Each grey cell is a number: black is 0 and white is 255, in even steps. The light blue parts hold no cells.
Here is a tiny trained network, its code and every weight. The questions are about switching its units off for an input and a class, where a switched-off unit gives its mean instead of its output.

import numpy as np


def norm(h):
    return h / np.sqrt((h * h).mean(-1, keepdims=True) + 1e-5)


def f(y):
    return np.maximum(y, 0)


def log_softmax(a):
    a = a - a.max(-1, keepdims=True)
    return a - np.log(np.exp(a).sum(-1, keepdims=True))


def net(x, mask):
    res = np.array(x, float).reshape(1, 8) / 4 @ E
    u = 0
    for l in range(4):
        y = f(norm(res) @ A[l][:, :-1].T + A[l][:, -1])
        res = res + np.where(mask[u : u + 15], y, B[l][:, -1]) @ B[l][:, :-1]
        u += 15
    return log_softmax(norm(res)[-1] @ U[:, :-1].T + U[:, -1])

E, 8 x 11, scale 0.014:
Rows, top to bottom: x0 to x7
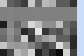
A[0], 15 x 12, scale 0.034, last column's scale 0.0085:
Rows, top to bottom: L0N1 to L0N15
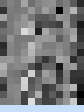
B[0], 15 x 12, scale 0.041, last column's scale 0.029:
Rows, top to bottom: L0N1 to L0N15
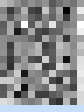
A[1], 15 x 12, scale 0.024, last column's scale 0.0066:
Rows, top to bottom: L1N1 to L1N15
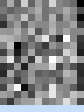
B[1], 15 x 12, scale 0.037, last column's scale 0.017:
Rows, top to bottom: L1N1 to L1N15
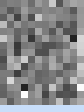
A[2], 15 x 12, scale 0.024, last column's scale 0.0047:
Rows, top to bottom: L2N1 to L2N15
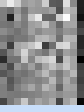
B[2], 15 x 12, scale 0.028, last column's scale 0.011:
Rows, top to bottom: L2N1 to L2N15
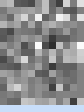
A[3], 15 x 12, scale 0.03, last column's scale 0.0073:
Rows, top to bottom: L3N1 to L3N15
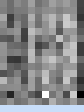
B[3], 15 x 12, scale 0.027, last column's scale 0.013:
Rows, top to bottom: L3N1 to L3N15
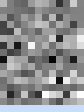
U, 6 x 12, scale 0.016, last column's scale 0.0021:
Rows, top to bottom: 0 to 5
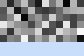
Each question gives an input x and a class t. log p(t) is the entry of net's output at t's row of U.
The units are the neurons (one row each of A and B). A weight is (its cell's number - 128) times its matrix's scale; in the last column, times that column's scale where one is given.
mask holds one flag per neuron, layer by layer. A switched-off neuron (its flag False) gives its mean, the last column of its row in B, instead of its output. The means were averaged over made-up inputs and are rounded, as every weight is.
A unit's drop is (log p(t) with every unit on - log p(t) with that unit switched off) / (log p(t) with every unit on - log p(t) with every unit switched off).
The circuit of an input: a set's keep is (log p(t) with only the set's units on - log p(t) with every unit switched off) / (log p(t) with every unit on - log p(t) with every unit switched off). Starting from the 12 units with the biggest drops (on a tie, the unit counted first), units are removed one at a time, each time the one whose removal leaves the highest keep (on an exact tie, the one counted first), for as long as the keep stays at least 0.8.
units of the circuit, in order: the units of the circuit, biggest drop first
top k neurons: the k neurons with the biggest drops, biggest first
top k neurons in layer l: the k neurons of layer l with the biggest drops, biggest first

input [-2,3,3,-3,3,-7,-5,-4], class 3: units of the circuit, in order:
(L0N15)
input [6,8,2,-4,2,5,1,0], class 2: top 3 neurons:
(L0N11; L0N15; L1N13)
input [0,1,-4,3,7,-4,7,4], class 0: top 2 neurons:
(L0N9; L0N5)
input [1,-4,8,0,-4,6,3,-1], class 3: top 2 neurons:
(L0N12; L0N14)
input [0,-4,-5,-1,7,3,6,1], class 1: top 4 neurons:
(L0N14; L0N2; L1N8; L1N7)
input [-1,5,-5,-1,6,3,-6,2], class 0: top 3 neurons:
(L0N2; L0N5; L0N6)
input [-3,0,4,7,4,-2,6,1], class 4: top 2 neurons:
(L0N7; L0N8)
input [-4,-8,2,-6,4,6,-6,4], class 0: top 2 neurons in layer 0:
(L0N2; L0N15)
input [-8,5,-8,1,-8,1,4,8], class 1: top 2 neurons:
(L0N5; L0N11)
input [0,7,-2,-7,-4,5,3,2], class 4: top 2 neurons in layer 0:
(L0N10; L0N15)
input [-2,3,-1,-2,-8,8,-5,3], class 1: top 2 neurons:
(L0N5; L0N15)
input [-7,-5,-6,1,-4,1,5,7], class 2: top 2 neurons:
(L0N13; L0N2)
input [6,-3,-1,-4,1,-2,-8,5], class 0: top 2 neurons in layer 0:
(L0N2; L0N13)
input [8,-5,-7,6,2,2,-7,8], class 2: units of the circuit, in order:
(L0N11)
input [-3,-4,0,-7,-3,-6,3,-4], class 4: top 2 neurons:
(L0N12; L0N10)
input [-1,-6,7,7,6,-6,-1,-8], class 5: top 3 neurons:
(L0N13; L0N11; L0N9)
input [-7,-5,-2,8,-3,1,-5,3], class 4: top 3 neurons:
(L0N7; L0N8; L0N11)
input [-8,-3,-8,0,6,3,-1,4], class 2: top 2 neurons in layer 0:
(L0N13; L0N5)
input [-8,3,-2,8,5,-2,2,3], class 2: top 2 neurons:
(L0N13; L0N10)
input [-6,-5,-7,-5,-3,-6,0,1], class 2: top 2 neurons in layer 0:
(L0N13; L0N12)
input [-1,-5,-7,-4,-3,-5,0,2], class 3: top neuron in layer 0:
(L0N15)
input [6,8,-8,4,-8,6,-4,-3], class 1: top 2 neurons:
(L0N5; L0N13)
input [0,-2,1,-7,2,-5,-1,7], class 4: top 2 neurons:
(L0N10; L0N12)
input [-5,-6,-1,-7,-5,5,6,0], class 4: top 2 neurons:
(L0N10; L0N2)
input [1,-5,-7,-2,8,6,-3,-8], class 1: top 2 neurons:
(L0N2; L0N9)
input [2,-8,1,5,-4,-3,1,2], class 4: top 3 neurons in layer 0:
(L0N7; L0N8; L0N14)
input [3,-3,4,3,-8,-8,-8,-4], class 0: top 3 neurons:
(L0N12; L0N14; L0N6)
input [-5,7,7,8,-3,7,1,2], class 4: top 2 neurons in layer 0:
(L0N7; L0N8)
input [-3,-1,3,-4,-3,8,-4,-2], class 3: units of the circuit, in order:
(L0N12)
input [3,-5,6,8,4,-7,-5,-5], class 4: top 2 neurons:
(L0N12; L0N7)
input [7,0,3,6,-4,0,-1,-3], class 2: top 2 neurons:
(L0N11; L0N10)
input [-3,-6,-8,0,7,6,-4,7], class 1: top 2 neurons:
(L0N14; L0N15)
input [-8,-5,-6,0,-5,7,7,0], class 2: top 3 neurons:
(L0N13; L0N2; L0N15)
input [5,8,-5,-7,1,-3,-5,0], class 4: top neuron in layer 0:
(L0N10)
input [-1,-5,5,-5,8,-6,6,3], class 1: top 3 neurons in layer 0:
(L0N14; L0N2; L0N12)
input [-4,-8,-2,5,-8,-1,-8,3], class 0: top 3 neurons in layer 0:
(L0N2; L0N14; L0N6)
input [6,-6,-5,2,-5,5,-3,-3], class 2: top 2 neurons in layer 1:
(L1N13; L1N10)
